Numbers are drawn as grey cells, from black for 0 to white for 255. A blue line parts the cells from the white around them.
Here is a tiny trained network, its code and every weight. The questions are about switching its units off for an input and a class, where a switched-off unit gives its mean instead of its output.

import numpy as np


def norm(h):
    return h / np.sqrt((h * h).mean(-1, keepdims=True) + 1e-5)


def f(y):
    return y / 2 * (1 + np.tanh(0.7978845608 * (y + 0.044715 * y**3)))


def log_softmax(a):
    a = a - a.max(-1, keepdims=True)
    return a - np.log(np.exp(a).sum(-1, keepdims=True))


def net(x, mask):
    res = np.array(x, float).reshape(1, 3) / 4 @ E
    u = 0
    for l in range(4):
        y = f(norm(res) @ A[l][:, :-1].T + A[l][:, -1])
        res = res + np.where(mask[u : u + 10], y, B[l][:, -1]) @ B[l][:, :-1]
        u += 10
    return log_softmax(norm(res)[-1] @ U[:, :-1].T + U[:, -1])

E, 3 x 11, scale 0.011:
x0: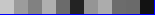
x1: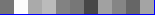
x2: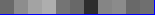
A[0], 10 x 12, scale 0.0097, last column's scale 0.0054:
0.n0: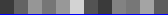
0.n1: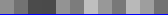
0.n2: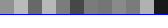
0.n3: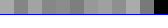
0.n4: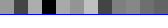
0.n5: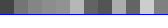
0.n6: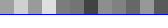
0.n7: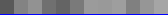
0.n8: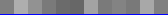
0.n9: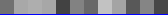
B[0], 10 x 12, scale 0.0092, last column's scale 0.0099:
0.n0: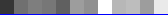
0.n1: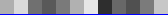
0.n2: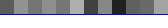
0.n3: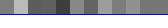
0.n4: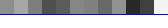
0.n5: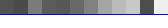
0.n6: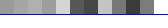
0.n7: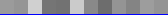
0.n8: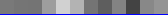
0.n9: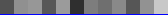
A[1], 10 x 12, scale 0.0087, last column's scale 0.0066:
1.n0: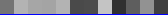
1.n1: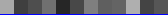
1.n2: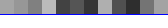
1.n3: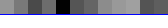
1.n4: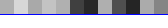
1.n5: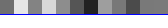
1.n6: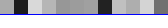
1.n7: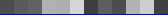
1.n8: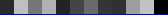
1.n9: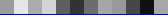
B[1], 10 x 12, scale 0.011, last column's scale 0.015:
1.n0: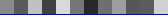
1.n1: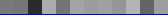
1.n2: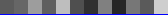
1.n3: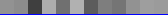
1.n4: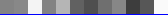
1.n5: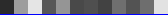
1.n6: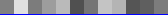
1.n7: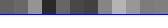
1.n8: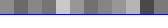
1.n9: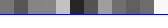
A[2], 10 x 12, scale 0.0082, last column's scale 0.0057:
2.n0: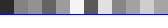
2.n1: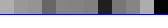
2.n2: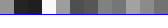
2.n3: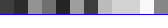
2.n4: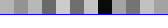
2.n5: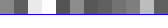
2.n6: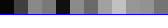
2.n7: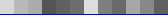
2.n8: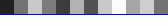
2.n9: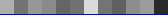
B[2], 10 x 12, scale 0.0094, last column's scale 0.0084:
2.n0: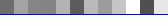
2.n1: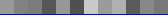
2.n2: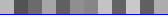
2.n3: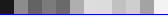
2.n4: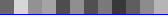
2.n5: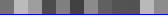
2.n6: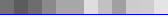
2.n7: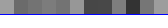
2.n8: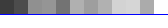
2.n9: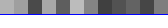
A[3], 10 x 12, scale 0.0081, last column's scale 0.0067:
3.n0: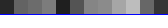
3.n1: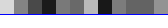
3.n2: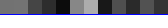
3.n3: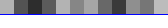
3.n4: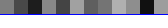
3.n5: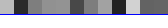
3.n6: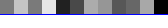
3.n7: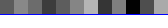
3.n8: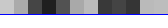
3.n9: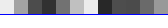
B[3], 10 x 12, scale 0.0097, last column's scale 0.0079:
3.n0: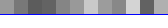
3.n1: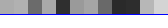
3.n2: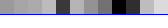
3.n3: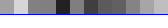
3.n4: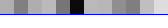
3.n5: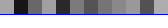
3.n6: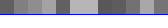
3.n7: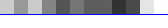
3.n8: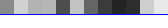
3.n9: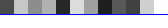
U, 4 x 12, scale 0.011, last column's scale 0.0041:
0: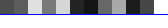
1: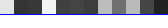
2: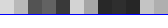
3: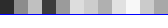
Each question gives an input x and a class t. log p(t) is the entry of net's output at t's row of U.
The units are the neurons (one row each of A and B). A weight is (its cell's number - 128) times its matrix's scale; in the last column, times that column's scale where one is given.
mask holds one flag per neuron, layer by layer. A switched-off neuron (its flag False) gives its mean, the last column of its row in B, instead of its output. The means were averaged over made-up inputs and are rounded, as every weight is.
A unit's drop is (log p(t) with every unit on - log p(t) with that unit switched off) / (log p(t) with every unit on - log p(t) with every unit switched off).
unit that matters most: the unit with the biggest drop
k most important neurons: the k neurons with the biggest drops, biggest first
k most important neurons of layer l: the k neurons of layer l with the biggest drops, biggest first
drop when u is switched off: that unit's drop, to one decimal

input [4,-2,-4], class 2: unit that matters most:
0.n1
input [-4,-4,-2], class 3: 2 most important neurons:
(0.n0; 0.n5)
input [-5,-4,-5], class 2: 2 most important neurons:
(0.n1; 0.n4)
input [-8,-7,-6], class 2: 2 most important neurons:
(0.n1; 0.n4)
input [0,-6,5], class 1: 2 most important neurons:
(0.n6; 0.n1)
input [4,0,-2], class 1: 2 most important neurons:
(0.n6; 0.n9)
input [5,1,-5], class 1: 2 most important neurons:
(0.n6; 1.n5)
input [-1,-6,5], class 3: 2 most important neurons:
(0.n6; 1.n9)
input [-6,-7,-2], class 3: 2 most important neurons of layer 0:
(0.n0; 0.n5)
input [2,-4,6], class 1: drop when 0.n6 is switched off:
1.0
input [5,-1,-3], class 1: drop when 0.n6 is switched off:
0.8
